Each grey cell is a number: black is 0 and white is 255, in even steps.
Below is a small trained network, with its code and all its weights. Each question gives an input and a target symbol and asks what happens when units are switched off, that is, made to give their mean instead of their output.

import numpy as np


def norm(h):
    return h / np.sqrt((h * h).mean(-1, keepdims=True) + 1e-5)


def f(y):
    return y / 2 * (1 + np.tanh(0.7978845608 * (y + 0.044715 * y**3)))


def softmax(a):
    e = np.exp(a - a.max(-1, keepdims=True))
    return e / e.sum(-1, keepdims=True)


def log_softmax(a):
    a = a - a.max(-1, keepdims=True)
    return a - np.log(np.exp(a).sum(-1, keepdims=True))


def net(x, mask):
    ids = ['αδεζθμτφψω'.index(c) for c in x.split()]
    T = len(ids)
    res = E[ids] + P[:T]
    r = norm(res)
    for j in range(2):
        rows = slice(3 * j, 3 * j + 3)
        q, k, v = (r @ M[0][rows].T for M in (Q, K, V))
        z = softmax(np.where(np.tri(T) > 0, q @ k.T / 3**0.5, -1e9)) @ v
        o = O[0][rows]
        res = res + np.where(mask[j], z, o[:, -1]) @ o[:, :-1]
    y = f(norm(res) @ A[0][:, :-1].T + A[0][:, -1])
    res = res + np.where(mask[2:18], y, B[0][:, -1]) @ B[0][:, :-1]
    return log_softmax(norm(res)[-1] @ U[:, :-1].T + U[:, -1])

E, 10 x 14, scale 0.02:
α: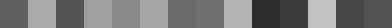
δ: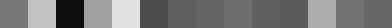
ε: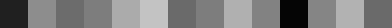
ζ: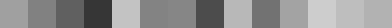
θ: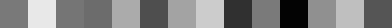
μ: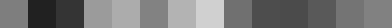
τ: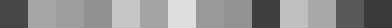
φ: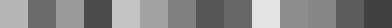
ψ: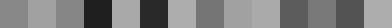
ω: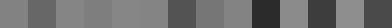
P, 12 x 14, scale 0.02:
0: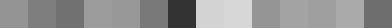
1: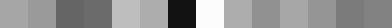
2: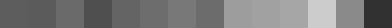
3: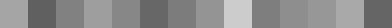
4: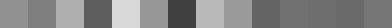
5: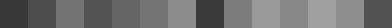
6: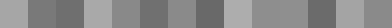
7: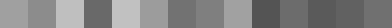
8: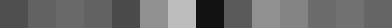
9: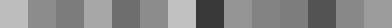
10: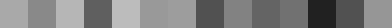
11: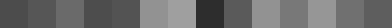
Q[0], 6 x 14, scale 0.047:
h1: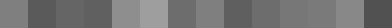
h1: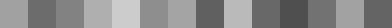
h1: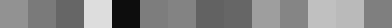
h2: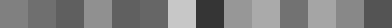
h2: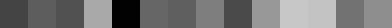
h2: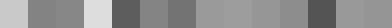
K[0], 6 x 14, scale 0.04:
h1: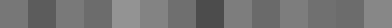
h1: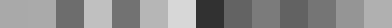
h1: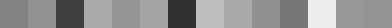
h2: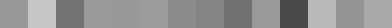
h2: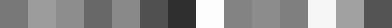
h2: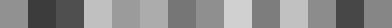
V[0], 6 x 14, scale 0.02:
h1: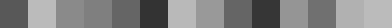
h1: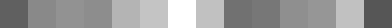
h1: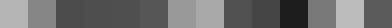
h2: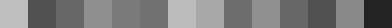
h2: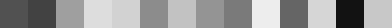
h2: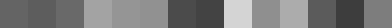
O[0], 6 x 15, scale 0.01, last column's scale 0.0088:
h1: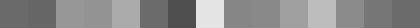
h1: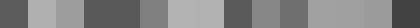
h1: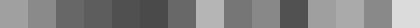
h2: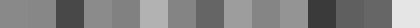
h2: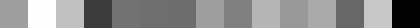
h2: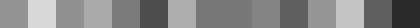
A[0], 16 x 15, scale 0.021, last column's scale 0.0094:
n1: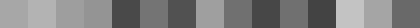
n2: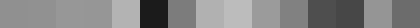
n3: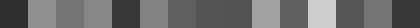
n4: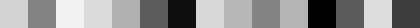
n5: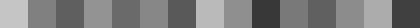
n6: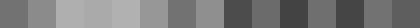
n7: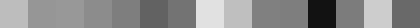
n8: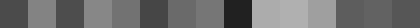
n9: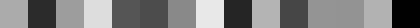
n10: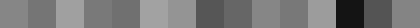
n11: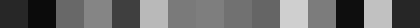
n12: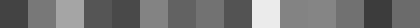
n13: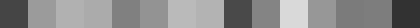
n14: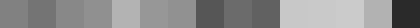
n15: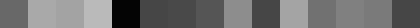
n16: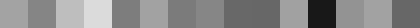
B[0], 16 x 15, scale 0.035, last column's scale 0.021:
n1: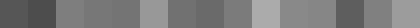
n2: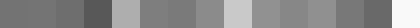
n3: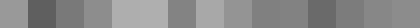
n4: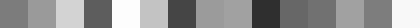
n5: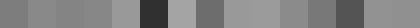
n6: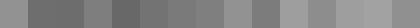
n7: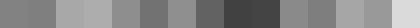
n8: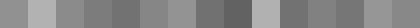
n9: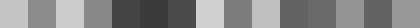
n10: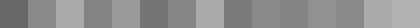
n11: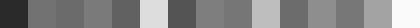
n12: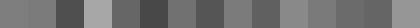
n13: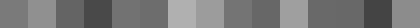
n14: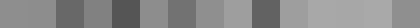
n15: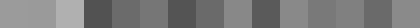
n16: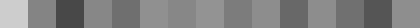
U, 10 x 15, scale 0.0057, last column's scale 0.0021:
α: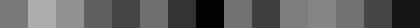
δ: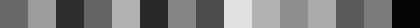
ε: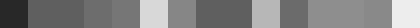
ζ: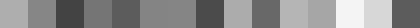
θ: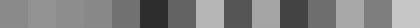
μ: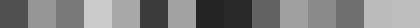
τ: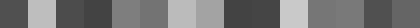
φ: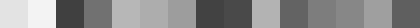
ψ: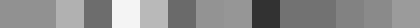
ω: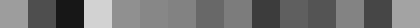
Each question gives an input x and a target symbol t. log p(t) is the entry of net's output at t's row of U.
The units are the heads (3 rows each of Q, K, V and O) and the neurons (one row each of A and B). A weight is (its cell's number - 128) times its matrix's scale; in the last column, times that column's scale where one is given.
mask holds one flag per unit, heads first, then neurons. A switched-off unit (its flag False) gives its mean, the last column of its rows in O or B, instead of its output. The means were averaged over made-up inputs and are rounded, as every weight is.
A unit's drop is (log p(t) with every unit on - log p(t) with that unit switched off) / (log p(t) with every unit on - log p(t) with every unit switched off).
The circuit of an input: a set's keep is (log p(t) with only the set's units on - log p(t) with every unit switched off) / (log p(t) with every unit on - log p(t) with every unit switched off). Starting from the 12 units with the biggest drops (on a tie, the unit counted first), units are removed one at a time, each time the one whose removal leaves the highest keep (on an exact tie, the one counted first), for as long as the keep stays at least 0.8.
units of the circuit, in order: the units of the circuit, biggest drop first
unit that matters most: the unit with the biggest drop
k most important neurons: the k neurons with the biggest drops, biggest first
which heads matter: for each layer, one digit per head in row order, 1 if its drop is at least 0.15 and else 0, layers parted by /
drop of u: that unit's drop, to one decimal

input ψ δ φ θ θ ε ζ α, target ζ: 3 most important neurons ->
n6, n4, n11
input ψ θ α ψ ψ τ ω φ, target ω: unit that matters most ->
h2
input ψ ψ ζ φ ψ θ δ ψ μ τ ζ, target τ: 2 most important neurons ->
n13, n4
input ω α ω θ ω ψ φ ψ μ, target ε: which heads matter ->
01
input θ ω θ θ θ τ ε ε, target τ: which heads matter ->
10
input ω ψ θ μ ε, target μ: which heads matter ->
11
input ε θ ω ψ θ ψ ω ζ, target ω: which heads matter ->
01
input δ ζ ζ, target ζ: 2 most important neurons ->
n4, n14
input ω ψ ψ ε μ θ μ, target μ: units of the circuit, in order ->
h2, h1, n7, n4
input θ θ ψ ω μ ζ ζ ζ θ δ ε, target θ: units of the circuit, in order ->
h1, n9
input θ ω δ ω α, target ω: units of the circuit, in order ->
h2, n4
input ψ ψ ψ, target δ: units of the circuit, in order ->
h2, n4, n11
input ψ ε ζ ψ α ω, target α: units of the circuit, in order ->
h2, n15, n4
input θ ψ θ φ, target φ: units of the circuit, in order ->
h1, n4, h2, n16
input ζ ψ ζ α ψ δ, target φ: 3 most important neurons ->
n8, n4, n11
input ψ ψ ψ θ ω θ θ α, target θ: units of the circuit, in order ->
h1, n9
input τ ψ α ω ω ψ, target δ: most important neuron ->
n4
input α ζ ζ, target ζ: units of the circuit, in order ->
h2, n14, n4
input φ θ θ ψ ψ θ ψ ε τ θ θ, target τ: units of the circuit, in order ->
h1, n13
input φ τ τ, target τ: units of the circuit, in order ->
n13, h1
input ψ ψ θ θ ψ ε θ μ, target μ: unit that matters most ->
h1
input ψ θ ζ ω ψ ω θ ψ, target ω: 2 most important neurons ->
n4, n11
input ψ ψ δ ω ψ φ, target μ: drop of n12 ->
0.3
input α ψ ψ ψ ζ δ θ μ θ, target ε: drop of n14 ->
0.0
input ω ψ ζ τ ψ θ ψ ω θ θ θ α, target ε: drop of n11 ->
0.1
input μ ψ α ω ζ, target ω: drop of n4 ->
0.2
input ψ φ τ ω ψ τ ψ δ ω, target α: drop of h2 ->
0.9
